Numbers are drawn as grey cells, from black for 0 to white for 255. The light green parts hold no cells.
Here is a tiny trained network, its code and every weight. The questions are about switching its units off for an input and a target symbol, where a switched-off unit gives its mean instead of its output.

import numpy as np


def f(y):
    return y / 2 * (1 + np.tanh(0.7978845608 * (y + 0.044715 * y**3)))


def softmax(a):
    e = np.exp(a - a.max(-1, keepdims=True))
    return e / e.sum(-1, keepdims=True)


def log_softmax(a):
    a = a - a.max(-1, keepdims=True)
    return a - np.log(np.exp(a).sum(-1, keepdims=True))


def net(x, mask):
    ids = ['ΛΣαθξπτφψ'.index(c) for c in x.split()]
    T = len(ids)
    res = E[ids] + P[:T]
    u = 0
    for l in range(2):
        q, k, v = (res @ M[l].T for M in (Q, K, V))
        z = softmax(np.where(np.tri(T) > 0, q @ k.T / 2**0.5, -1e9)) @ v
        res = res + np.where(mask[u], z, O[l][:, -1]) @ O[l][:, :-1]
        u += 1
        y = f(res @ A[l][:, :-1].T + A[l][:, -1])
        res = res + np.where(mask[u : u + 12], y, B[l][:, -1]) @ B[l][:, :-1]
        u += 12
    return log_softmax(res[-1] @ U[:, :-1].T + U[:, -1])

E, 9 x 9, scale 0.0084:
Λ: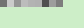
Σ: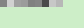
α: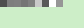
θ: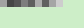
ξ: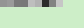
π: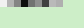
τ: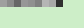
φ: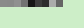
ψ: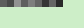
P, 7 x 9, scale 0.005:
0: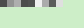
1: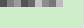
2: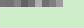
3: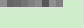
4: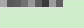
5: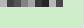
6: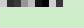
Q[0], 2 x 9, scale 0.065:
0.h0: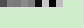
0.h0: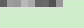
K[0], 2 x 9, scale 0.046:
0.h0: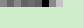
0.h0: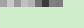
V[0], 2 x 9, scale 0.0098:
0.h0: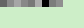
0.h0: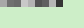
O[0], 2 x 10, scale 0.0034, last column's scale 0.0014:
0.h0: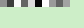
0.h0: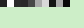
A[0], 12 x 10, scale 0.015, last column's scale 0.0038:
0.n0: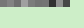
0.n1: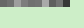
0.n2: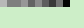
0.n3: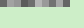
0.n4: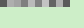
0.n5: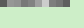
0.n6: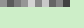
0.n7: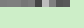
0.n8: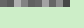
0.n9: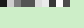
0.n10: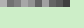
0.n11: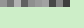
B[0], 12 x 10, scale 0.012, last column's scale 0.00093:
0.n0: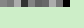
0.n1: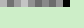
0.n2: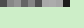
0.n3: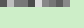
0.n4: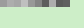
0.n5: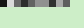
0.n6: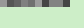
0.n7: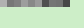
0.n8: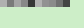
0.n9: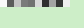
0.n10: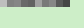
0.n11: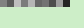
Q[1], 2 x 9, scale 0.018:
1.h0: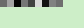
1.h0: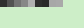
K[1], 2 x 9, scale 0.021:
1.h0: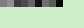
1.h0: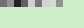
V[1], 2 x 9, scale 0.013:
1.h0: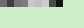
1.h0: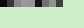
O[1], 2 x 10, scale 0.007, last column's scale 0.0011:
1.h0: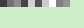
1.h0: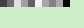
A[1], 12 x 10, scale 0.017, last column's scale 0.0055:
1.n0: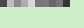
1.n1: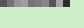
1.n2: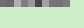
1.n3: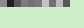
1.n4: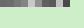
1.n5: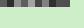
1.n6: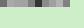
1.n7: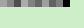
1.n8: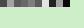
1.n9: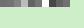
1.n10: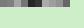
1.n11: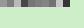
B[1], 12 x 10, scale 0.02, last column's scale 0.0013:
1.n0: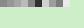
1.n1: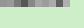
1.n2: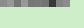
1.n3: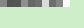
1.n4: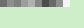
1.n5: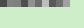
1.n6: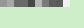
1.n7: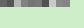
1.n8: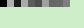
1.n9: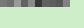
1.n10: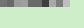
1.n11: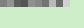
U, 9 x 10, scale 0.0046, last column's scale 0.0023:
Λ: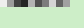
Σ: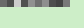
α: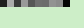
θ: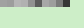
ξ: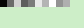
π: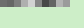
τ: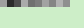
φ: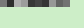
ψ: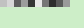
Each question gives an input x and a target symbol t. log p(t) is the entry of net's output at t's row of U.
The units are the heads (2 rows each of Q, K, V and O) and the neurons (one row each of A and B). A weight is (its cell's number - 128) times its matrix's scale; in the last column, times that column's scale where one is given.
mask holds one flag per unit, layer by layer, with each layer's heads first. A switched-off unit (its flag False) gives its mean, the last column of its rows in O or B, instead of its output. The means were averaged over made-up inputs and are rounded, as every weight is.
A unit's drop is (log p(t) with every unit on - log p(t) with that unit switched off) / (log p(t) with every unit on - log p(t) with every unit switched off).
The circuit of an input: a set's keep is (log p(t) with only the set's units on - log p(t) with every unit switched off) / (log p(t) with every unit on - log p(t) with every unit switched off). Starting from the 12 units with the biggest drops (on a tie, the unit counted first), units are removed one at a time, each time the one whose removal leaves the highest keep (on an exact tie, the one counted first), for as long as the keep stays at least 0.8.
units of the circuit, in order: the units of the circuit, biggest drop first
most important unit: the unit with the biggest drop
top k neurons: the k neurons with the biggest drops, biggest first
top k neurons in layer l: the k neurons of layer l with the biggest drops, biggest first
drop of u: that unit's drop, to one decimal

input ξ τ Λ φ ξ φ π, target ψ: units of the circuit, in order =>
1.h0
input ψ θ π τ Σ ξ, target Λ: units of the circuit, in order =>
1.h0, 0.h0, 0.n9
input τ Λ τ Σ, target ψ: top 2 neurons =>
1.n6, 0.n9
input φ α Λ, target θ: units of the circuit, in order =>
1.n0, 0.h0, 0.n4
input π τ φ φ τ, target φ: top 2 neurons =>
1.n7, 1.n9
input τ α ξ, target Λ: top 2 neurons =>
0.n9, 0.n3
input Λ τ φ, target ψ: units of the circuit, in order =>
1.h0, 0.h0
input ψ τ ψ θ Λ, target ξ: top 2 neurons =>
0.n9, 1.n1
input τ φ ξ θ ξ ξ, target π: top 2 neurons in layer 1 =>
1.n4, 1.n6
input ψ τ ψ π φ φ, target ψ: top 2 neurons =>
0.n9, 1.n1
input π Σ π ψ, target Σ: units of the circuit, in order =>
1.n5, 0.h0
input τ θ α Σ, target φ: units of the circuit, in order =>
0.n9, 1.h0, 0.h0, 1.n7
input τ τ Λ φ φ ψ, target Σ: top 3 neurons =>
1.n5, 0.n9, 0.n2
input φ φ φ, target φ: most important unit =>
0.h0
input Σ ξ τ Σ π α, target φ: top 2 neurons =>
0.n9, 1.n7
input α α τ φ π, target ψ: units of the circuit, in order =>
0.h0, 1.h0
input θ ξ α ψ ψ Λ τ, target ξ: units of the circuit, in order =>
1.h0, 0.h0
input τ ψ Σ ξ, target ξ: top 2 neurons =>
0.n9, 1.n1
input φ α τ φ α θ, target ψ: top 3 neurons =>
0.n9, 1.n1, 0.n2
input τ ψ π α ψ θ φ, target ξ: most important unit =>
1.h0
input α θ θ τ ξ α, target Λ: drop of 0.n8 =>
0.0
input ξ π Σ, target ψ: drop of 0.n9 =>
0.1
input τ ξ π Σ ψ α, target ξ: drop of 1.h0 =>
1.1
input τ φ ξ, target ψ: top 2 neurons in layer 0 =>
0.n9, 0.n3
